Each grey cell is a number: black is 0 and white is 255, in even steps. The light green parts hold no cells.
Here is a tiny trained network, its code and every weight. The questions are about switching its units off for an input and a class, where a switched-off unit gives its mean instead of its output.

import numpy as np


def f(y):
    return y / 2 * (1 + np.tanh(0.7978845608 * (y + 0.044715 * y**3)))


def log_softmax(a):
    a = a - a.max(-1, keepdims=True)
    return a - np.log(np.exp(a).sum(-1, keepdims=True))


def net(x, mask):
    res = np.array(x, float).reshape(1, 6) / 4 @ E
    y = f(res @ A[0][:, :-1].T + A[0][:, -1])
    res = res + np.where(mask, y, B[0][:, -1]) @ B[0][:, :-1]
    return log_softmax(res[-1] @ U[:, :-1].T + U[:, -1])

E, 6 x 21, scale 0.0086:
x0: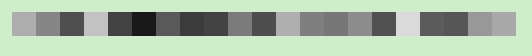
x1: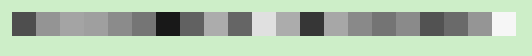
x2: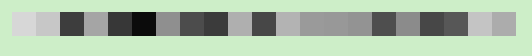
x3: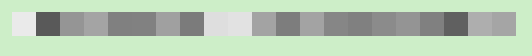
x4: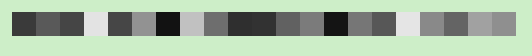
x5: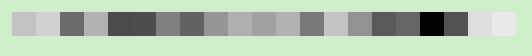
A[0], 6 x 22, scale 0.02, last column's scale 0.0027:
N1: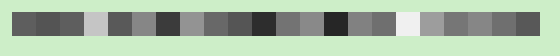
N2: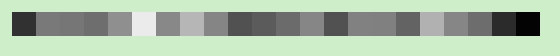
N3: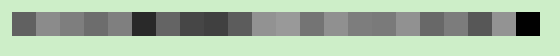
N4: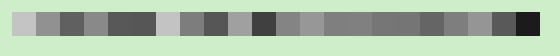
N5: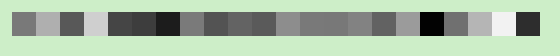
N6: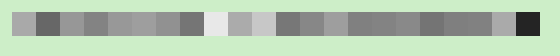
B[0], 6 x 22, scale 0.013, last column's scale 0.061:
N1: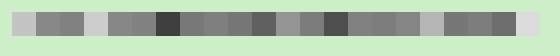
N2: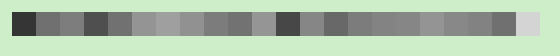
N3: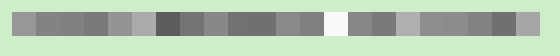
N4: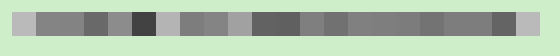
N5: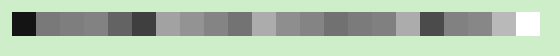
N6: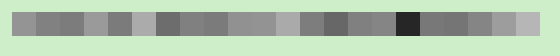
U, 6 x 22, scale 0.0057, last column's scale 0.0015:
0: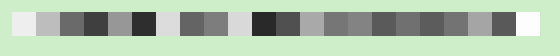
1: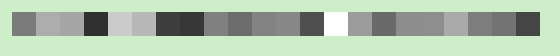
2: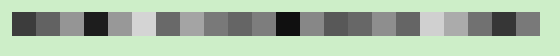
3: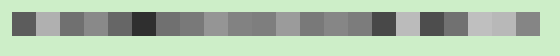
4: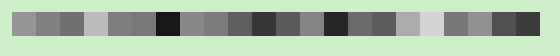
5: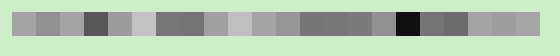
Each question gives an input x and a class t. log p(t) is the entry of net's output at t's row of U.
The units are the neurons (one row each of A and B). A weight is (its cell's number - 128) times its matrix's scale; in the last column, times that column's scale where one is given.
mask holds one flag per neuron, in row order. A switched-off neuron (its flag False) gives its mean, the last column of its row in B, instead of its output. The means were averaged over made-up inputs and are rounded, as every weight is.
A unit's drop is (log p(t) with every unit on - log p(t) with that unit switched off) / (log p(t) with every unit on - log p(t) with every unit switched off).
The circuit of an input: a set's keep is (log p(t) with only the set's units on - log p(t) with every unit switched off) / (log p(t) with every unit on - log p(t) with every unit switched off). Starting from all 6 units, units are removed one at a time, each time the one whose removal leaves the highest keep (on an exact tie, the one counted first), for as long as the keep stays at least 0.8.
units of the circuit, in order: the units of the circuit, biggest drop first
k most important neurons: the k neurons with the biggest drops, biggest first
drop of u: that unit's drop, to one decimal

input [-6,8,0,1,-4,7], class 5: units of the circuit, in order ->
(N6)
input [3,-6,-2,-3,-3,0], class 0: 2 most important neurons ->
(N5; N4)
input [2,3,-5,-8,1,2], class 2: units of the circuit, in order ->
(N5; N2)
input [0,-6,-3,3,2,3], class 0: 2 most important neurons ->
(N5; N1)
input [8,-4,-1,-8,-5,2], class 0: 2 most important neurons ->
(N4; N5)
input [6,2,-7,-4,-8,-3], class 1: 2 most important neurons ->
(N5; N3)
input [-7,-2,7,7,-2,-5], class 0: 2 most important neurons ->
(N4; N5)
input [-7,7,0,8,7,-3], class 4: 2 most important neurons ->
(N1; N5)
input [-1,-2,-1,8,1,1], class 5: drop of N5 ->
0.2
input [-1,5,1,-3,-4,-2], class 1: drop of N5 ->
0.6
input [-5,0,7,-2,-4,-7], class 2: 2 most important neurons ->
(N5; N1)
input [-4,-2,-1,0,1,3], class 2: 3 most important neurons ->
(N5; N1; N4)
